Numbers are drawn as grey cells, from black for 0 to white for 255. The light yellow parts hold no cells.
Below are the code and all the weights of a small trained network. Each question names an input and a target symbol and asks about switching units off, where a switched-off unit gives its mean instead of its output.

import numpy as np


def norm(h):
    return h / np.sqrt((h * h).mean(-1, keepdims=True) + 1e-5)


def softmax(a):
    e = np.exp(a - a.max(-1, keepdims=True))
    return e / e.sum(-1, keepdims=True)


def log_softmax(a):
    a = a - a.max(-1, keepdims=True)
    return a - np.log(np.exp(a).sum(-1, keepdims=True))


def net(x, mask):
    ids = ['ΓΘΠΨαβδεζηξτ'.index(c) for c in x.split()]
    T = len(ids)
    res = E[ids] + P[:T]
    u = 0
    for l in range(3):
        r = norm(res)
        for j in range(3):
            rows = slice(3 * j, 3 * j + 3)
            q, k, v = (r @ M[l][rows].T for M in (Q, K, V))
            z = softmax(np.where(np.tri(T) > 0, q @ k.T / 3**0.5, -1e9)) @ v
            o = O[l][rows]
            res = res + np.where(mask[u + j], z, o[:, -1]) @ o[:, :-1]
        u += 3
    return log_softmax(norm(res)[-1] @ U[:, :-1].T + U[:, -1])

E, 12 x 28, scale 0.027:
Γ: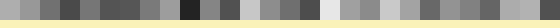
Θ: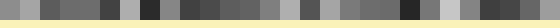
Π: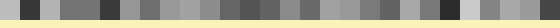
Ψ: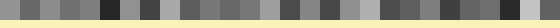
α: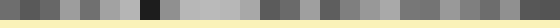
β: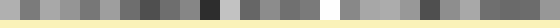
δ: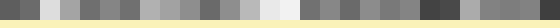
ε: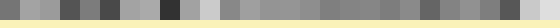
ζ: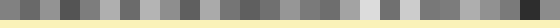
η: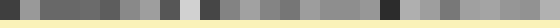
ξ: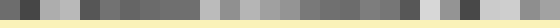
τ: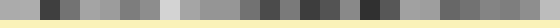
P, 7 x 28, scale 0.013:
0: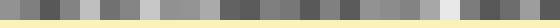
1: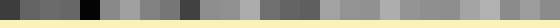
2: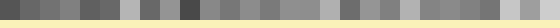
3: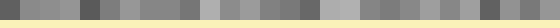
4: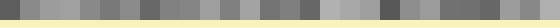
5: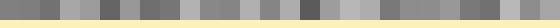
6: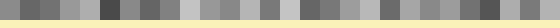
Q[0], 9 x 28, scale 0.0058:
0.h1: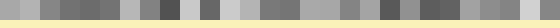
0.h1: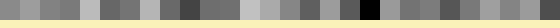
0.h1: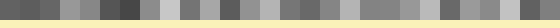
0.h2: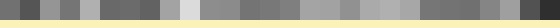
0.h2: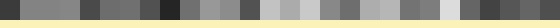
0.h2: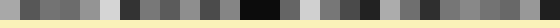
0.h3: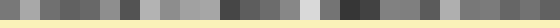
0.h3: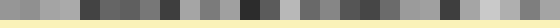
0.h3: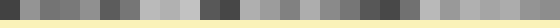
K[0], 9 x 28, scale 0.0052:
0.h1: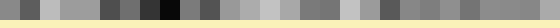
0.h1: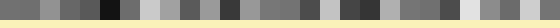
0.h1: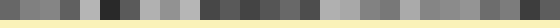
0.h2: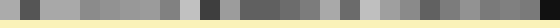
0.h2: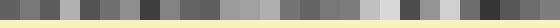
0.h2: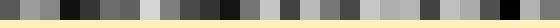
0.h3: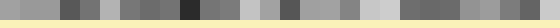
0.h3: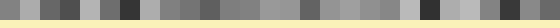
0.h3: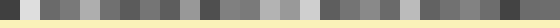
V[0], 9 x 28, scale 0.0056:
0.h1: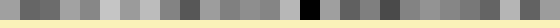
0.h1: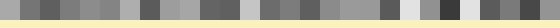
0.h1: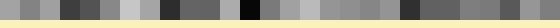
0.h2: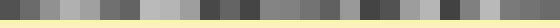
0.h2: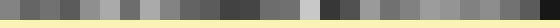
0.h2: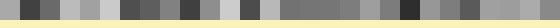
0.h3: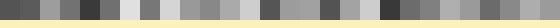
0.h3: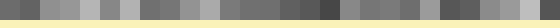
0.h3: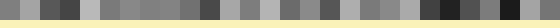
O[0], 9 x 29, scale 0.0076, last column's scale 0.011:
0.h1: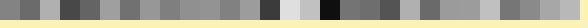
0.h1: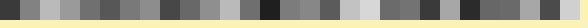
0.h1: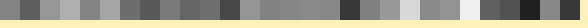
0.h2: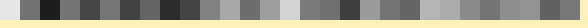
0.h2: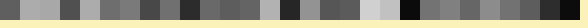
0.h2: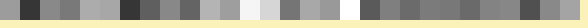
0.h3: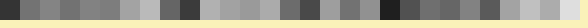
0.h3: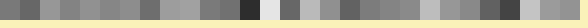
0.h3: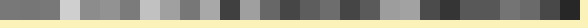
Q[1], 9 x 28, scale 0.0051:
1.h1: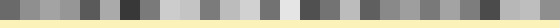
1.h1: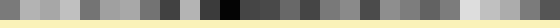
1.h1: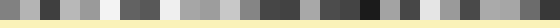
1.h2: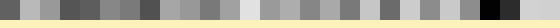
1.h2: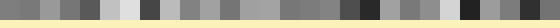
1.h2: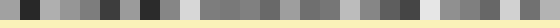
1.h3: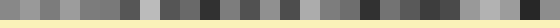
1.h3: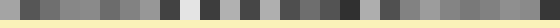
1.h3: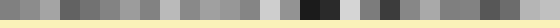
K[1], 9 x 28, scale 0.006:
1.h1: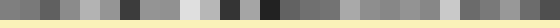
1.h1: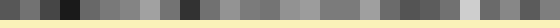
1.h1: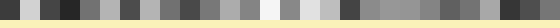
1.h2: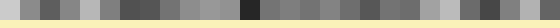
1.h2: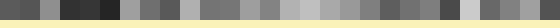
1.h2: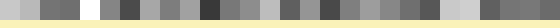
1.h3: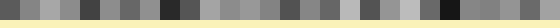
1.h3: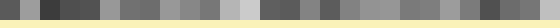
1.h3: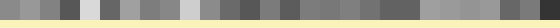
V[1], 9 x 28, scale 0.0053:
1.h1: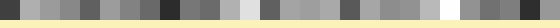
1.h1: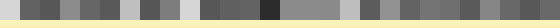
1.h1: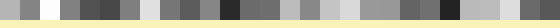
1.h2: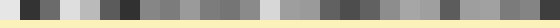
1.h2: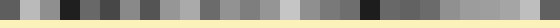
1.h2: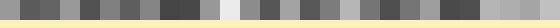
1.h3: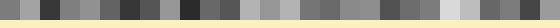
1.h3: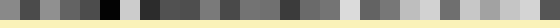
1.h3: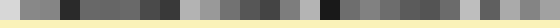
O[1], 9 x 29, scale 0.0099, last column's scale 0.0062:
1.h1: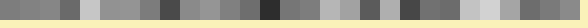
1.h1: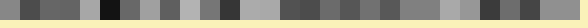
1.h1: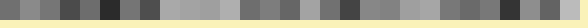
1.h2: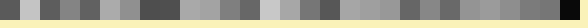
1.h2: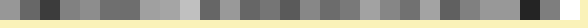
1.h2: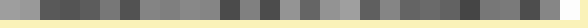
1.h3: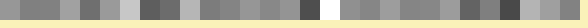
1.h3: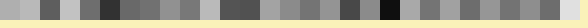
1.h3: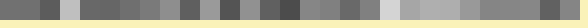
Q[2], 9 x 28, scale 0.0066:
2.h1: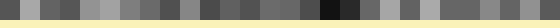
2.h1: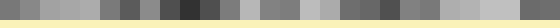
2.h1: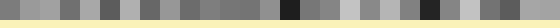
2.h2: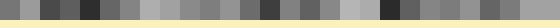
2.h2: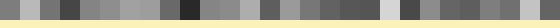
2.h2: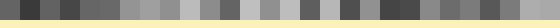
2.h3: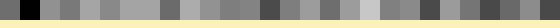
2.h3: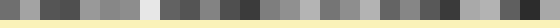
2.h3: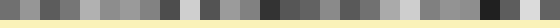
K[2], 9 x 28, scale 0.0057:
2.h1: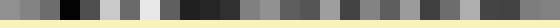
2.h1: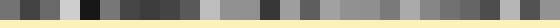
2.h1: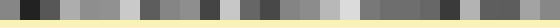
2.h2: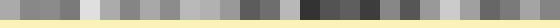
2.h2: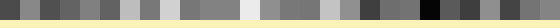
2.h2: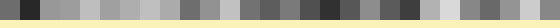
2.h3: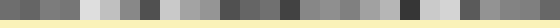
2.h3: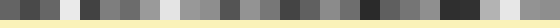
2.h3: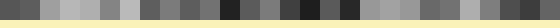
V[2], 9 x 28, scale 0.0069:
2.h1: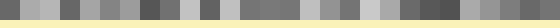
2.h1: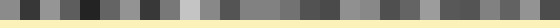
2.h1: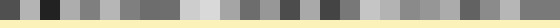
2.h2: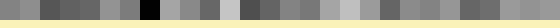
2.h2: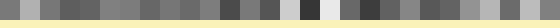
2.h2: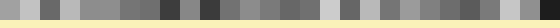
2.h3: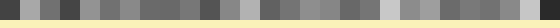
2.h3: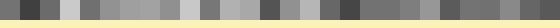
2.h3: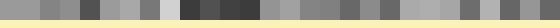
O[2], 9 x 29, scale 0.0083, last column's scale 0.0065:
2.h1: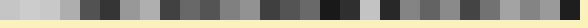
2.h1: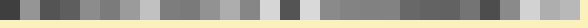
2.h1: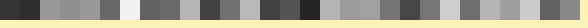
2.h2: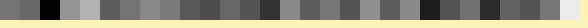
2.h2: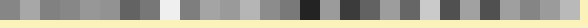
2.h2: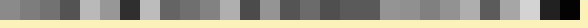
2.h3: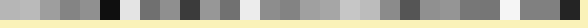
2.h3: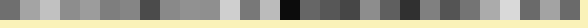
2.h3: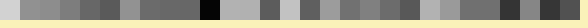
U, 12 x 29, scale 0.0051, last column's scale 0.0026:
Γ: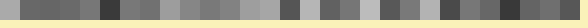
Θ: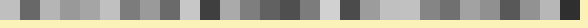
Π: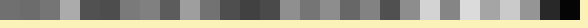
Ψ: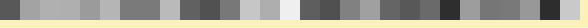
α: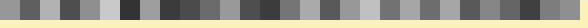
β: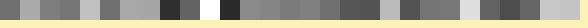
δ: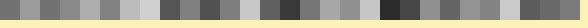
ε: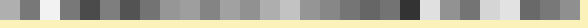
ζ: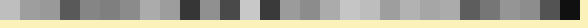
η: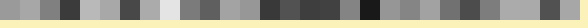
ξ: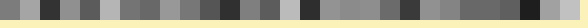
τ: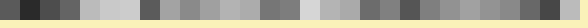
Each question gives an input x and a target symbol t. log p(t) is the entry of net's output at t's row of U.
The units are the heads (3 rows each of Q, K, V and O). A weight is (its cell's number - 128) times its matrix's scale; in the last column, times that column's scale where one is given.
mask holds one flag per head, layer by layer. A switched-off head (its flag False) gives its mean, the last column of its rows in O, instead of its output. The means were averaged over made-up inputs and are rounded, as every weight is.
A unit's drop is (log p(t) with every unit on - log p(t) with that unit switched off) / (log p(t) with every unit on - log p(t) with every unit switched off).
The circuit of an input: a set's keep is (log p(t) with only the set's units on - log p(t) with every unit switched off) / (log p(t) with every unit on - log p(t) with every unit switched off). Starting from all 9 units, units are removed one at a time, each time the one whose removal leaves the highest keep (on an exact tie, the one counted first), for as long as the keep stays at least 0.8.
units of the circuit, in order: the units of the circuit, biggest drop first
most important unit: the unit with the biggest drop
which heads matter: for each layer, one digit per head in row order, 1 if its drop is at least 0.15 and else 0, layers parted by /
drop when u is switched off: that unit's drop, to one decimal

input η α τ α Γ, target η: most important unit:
1.h2
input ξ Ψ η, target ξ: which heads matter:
000 / 011 / 010
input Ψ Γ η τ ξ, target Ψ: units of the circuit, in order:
(1.h2; 0.h3; 1.h1)
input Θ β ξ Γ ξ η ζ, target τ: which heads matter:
011 / 000 / 000
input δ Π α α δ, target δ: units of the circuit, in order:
(2.h1; 1.h2)
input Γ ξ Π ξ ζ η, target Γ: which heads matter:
001 / 101 / 000
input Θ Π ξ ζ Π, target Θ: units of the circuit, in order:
(1.h3; 0.h1)
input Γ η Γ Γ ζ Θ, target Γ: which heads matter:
011 / 110 / 100
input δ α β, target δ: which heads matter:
000 / 000 / 100
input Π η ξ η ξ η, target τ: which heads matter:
010 / 000 / 100
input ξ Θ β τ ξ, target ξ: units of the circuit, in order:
(2.h2; 0.h3)
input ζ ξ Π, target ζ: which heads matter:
010 / 011 / 001
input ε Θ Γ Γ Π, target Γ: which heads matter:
000 / 100 / 000
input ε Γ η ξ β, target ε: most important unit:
2.h2
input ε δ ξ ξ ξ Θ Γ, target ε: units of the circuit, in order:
(2.h2; 0.h3)
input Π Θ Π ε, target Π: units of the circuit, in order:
(1.h3; 0.h2)
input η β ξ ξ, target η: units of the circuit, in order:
(2.h2; 1.h1; 1.h2; 0.h3)
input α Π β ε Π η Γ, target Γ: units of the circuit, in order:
(1.h1; 0.h3)
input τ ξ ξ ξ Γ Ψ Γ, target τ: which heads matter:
011 / 000 / 100
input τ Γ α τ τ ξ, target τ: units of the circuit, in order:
(2.h1)
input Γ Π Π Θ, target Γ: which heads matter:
000 / 100 / 000
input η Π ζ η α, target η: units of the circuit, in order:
(2.h2; 0.h2; 1.h1)
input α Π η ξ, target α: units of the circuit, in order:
(2.h2; 0.h1)
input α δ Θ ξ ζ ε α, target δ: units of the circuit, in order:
(2.h1; 0.h2)
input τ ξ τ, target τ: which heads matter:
001 / 001 / 110
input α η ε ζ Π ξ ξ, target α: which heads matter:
100 / 101 / 010
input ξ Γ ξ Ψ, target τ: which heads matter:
110 / 000 / 100
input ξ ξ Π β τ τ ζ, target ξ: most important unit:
1.h2
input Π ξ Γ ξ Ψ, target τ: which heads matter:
010 / 000 / 100
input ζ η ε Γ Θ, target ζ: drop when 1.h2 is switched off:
0.3
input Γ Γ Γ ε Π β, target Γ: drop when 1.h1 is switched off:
0.6
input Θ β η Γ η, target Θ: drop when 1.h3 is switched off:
0.5
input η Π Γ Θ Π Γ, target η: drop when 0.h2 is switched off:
0.5
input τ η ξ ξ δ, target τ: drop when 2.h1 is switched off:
0.6
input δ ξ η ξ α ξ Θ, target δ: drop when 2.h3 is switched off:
0.1
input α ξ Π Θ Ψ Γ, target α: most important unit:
0.h2
